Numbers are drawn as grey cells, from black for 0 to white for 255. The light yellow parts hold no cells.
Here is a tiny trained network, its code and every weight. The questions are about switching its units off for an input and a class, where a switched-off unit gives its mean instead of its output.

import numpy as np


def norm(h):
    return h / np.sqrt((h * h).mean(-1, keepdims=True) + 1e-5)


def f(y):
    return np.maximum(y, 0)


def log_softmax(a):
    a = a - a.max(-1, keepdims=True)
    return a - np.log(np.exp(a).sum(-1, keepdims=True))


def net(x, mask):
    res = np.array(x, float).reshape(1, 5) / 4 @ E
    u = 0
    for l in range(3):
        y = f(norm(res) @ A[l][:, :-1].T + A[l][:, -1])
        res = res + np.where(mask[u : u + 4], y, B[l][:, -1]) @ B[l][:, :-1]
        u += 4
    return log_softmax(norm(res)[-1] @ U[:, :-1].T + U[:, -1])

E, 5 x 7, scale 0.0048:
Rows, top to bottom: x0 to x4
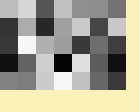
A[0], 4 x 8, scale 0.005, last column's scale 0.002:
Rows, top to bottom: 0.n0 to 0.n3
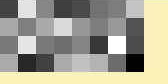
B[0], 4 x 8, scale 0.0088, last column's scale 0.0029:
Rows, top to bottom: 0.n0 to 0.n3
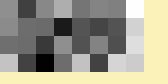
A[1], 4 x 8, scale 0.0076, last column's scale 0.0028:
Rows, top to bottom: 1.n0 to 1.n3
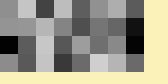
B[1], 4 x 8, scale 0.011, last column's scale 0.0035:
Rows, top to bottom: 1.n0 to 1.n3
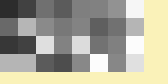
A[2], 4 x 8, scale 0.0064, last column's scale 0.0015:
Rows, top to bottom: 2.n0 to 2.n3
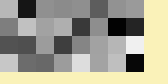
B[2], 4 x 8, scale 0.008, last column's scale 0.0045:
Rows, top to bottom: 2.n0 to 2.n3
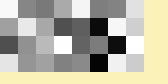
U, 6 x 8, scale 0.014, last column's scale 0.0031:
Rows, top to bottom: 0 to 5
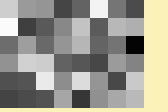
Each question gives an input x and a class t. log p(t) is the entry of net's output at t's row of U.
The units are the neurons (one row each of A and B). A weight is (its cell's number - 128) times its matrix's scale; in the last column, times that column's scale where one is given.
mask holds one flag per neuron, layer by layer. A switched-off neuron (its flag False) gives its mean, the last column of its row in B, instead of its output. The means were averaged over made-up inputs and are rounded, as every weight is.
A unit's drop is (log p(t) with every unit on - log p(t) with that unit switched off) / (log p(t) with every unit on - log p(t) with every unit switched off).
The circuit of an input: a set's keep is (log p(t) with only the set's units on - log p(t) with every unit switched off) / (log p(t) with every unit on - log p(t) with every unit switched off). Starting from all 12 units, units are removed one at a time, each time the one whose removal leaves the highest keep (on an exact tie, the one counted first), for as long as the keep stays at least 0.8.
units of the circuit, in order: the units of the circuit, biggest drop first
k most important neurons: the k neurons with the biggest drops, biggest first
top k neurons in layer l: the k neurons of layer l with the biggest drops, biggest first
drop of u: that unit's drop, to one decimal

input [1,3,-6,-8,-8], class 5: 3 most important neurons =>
[1.n0; 0.n2; 1.n2]
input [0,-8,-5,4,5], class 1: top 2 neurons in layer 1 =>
[1.n2; 1.n0]
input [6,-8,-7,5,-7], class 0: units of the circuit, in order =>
[1.n3]
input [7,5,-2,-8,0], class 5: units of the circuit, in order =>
[1.n0; 0.n2]
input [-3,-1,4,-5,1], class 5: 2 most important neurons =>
[1.n0; 2.n3]
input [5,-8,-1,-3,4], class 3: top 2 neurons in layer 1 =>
[1.n1; 1.n2]
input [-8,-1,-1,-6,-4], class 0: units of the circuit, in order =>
[1.n3; 0.n3]
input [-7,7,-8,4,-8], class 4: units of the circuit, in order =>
[2.n2; 1.n2]
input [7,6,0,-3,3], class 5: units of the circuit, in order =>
[1.n0; 2.n0]
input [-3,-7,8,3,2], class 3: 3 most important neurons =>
[2.n1; 1.n0; 1.n1]
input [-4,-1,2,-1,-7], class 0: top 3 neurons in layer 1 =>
[1.n3; 1.n0; 1.n2]
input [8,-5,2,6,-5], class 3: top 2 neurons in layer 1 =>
[1.n1; 1.n0]
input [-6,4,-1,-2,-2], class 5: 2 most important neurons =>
[0.n2; 1.n2]
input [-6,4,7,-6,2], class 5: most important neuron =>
[1.n0]
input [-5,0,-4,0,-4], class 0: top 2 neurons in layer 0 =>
[0.n0; 0.n3]
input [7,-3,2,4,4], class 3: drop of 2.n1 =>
0.2
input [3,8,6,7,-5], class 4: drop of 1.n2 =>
0.3
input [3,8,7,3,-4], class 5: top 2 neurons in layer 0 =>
[0.n2; 0.n0]
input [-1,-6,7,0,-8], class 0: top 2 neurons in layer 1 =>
[1.n3; 1.n2]
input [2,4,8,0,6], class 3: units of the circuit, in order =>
[2.n1]
